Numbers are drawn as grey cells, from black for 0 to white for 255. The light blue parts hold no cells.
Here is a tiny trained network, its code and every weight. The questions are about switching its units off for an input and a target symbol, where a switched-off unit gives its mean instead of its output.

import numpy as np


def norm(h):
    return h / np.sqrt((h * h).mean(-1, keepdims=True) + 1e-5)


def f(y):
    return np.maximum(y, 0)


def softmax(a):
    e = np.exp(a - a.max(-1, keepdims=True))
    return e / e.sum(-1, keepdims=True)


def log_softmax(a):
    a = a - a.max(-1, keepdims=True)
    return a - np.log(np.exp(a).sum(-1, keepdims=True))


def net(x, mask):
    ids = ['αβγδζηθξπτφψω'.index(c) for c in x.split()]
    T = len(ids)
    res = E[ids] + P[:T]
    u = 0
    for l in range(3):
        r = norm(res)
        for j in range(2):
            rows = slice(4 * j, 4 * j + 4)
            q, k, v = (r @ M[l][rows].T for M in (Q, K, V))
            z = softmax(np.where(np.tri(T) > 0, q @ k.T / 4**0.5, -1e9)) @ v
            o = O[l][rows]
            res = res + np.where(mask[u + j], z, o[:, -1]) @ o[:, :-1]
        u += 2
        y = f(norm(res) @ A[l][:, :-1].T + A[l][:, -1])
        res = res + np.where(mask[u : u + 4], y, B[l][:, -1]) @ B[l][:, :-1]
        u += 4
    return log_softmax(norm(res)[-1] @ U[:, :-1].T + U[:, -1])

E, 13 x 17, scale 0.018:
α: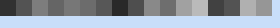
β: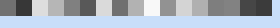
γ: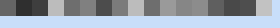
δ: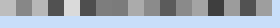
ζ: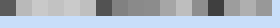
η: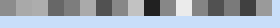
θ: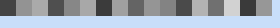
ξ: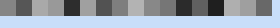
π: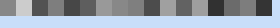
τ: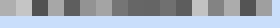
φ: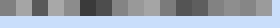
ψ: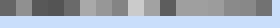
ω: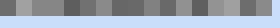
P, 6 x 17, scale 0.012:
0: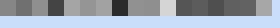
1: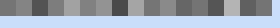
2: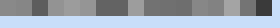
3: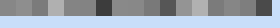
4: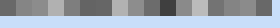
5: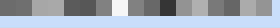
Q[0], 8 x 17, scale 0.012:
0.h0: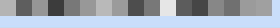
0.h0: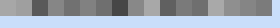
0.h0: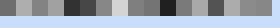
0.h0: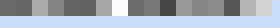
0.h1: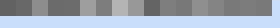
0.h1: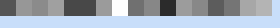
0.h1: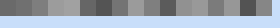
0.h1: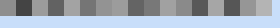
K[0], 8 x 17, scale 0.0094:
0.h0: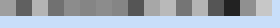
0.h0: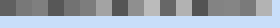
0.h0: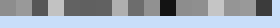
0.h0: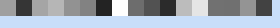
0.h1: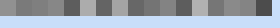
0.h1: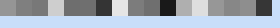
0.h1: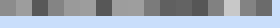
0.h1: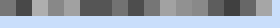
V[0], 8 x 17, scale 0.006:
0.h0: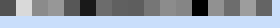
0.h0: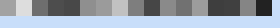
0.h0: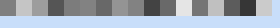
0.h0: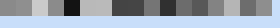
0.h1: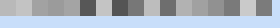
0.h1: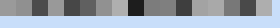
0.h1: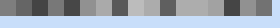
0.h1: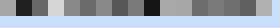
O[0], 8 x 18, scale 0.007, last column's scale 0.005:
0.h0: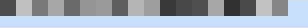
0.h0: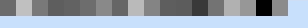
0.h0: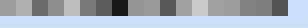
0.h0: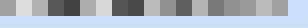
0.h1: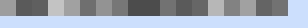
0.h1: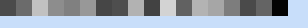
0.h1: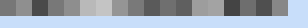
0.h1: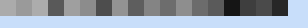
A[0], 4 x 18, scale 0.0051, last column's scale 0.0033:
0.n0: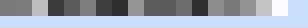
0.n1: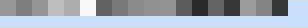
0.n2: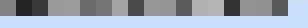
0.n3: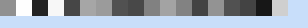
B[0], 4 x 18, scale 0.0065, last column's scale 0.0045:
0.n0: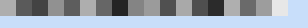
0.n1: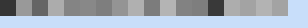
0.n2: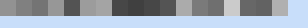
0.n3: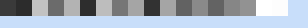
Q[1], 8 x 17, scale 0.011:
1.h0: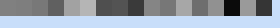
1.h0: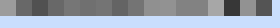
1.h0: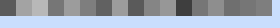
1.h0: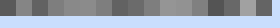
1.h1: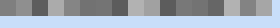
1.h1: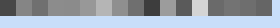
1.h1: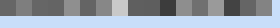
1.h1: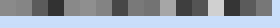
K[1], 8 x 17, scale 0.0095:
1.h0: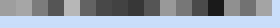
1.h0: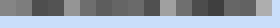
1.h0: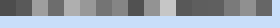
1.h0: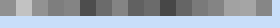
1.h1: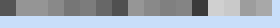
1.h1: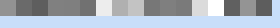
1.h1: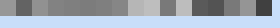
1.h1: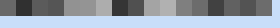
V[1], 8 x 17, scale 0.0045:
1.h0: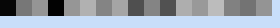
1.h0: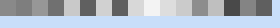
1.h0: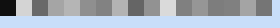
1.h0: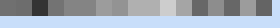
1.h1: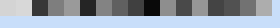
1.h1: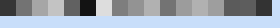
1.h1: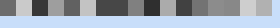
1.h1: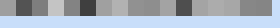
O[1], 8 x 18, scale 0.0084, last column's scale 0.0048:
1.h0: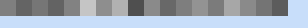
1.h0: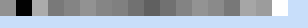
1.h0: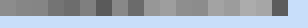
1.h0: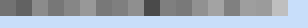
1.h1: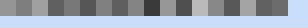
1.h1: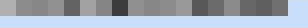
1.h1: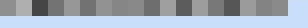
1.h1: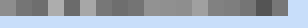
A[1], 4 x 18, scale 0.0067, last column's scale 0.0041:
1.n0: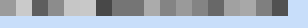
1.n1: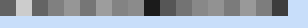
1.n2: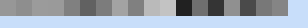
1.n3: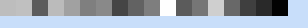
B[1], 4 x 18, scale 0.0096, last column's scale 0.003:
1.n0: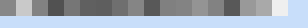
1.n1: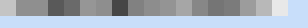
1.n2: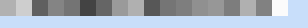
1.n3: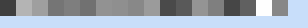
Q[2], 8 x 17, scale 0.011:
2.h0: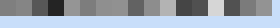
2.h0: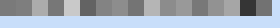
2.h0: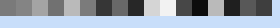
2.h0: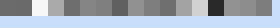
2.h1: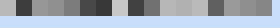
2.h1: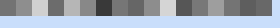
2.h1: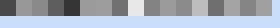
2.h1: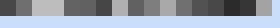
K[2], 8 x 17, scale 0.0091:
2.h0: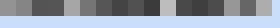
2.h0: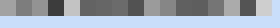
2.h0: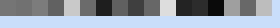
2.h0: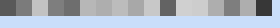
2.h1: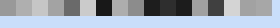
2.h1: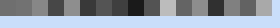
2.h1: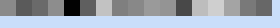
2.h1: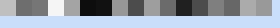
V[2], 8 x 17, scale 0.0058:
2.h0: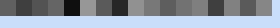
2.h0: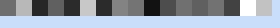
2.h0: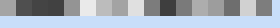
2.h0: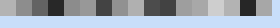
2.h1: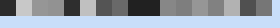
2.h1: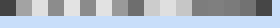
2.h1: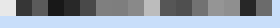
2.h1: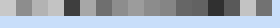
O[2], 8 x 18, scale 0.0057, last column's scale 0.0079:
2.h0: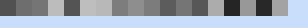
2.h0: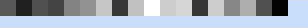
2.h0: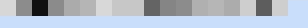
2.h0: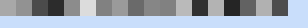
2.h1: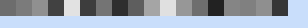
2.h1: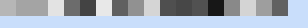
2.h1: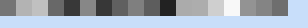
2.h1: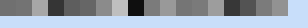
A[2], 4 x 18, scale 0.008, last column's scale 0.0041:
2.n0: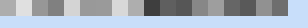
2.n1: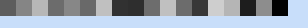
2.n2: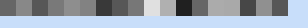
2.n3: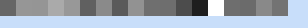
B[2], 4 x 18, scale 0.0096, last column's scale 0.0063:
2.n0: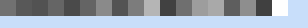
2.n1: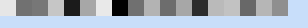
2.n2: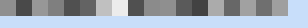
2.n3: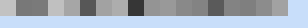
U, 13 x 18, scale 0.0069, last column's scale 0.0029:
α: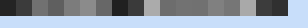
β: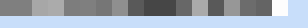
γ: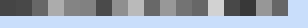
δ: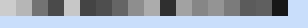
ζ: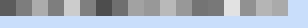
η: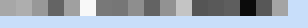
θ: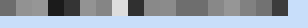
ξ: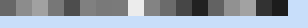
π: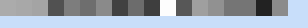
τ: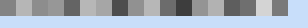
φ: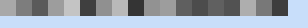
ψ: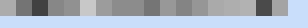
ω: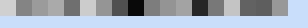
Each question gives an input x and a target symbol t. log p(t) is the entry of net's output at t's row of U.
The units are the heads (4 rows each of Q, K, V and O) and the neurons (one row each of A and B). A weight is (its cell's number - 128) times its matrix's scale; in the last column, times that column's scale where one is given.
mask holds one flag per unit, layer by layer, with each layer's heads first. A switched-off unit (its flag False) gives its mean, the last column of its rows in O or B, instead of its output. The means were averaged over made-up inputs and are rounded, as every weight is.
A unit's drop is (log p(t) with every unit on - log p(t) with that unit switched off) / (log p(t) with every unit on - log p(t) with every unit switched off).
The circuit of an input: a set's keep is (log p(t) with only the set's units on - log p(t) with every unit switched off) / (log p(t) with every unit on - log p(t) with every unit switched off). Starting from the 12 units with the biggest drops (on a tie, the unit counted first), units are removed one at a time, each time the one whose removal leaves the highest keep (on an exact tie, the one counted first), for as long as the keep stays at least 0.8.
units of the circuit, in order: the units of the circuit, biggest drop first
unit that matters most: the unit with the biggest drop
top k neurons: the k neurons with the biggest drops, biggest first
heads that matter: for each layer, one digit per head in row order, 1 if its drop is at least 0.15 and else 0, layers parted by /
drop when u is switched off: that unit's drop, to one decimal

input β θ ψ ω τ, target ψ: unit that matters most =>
2.h0
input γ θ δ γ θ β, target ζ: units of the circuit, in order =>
0.h1; 2.h1
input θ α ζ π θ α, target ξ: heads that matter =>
10 / 00 / 00
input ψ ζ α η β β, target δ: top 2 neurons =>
0.n3; 2.n0
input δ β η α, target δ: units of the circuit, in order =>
0.h0; 0.h1
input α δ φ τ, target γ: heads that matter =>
10 / 00 / 01
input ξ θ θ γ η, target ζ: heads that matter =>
11 / 00 / 00
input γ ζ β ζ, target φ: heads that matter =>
00 / 00 / 01
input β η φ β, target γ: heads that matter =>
10 / 00 / 01
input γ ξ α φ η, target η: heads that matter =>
00 / 10 / 10
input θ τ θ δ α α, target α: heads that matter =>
00 / 00 / 10
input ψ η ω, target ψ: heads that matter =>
01 / 10 / 10
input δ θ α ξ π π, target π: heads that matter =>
01 / 01 / 01
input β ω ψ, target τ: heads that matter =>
10 / 00 / 00
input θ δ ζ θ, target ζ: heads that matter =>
11 / 00 / 01
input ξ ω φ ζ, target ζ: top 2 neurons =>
2.n0; 0.n1
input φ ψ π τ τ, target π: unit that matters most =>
0.h1
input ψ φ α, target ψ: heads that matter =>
00 / 00 / 10
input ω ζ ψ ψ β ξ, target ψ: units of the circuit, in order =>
0.h1; 0.h0
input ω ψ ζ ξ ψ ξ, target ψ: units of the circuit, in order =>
2.h0
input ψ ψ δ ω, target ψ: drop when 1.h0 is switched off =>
0.2
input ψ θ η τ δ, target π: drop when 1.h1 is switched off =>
0.2
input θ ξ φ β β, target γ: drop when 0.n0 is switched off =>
0.0
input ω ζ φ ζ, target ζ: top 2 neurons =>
0.n1; 2.n0
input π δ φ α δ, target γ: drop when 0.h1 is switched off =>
0.1
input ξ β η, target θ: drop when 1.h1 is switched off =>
0.1
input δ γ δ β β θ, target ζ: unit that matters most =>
0.h1
